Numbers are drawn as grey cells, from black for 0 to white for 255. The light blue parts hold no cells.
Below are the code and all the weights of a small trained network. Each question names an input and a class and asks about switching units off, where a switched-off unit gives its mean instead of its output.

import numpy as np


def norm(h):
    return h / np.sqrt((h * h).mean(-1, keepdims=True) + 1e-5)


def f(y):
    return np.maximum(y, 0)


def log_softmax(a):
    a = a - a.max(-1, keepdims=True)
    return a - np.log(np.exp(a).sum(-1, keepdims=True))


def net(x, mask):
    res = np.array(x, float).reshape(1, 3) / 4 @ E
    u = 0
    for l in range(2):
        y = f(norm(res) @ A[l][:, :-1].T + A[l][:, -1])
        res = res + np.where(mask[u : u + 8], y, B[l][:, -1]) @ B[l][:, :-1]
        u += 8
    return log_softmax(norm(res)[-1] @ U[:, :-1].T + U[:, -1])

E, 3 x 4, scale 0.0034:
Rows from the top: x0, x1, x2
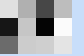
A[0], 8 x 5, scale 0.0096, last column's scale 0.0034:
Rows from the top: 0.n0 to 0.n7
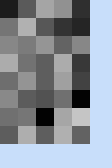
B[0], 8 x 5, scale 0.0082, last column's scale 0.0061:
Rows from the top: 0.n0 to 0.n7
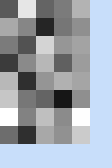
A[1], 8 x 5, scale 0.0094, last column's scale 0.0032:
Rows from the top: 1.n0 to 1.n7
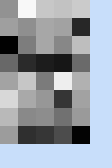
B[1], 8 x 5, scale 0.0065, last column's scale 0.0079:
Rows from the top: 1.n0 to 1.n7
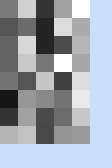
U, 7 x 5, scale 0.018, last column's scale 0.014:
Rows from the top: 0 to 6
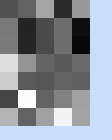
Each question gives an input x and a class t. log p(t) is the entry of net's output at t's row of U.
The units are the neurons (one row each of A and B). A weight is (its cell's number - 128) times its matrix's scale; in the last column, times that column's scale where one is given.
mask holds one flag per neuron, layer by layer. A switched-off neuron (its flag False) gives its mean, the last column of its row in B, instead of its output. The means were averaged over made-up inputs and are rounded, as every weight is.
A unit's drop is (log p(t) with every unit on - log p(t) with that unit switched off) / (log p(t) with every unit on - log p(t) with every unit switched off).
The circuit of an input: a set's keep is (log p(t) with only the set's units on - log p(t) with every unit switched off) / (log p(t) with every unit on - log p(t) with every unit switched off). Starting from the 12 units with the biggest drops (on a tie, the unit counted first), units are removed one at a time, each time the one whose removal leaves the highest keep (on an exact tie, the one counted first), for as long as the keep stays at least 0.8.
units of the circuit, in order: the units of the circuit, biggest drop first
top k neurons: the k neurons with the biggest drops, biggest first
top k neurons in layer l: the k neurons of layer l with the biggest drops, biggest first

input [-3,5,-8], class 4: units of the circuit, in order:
0.n6
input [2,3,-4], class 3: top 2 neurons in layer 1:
1.n3, 1.n6
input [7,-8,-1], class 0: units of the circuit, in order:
1.n0, 0.n6
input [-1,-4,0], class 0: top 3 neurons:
1.n0, 0.n0, 0.n6
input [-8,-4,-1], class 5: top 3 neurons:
1.n2, 0.n6, 1.n4
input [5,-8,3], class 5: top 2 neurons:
0.n7, 1.n4
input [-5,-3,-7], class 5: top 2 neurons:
1.n3, 0.n6
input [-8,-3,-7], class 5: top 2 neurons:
1.n3, 0.n6
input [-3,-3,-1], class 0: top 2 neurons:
1.n0, 0.n2
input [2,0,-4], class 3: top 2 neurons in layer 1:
1.n0, 1.n2
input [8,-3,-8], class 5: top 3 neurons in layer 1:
1.n5, 1.n3, 1.n6
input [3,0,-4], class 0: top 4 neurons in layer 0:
0.n6, 0.n5, 0.n0, 0.n3
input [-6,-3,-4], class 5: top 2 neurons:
0.n6, 1.n3
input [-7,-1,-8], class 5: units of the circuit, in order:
1.n3
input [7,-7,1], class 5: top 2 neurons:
0.n7, 1.n4
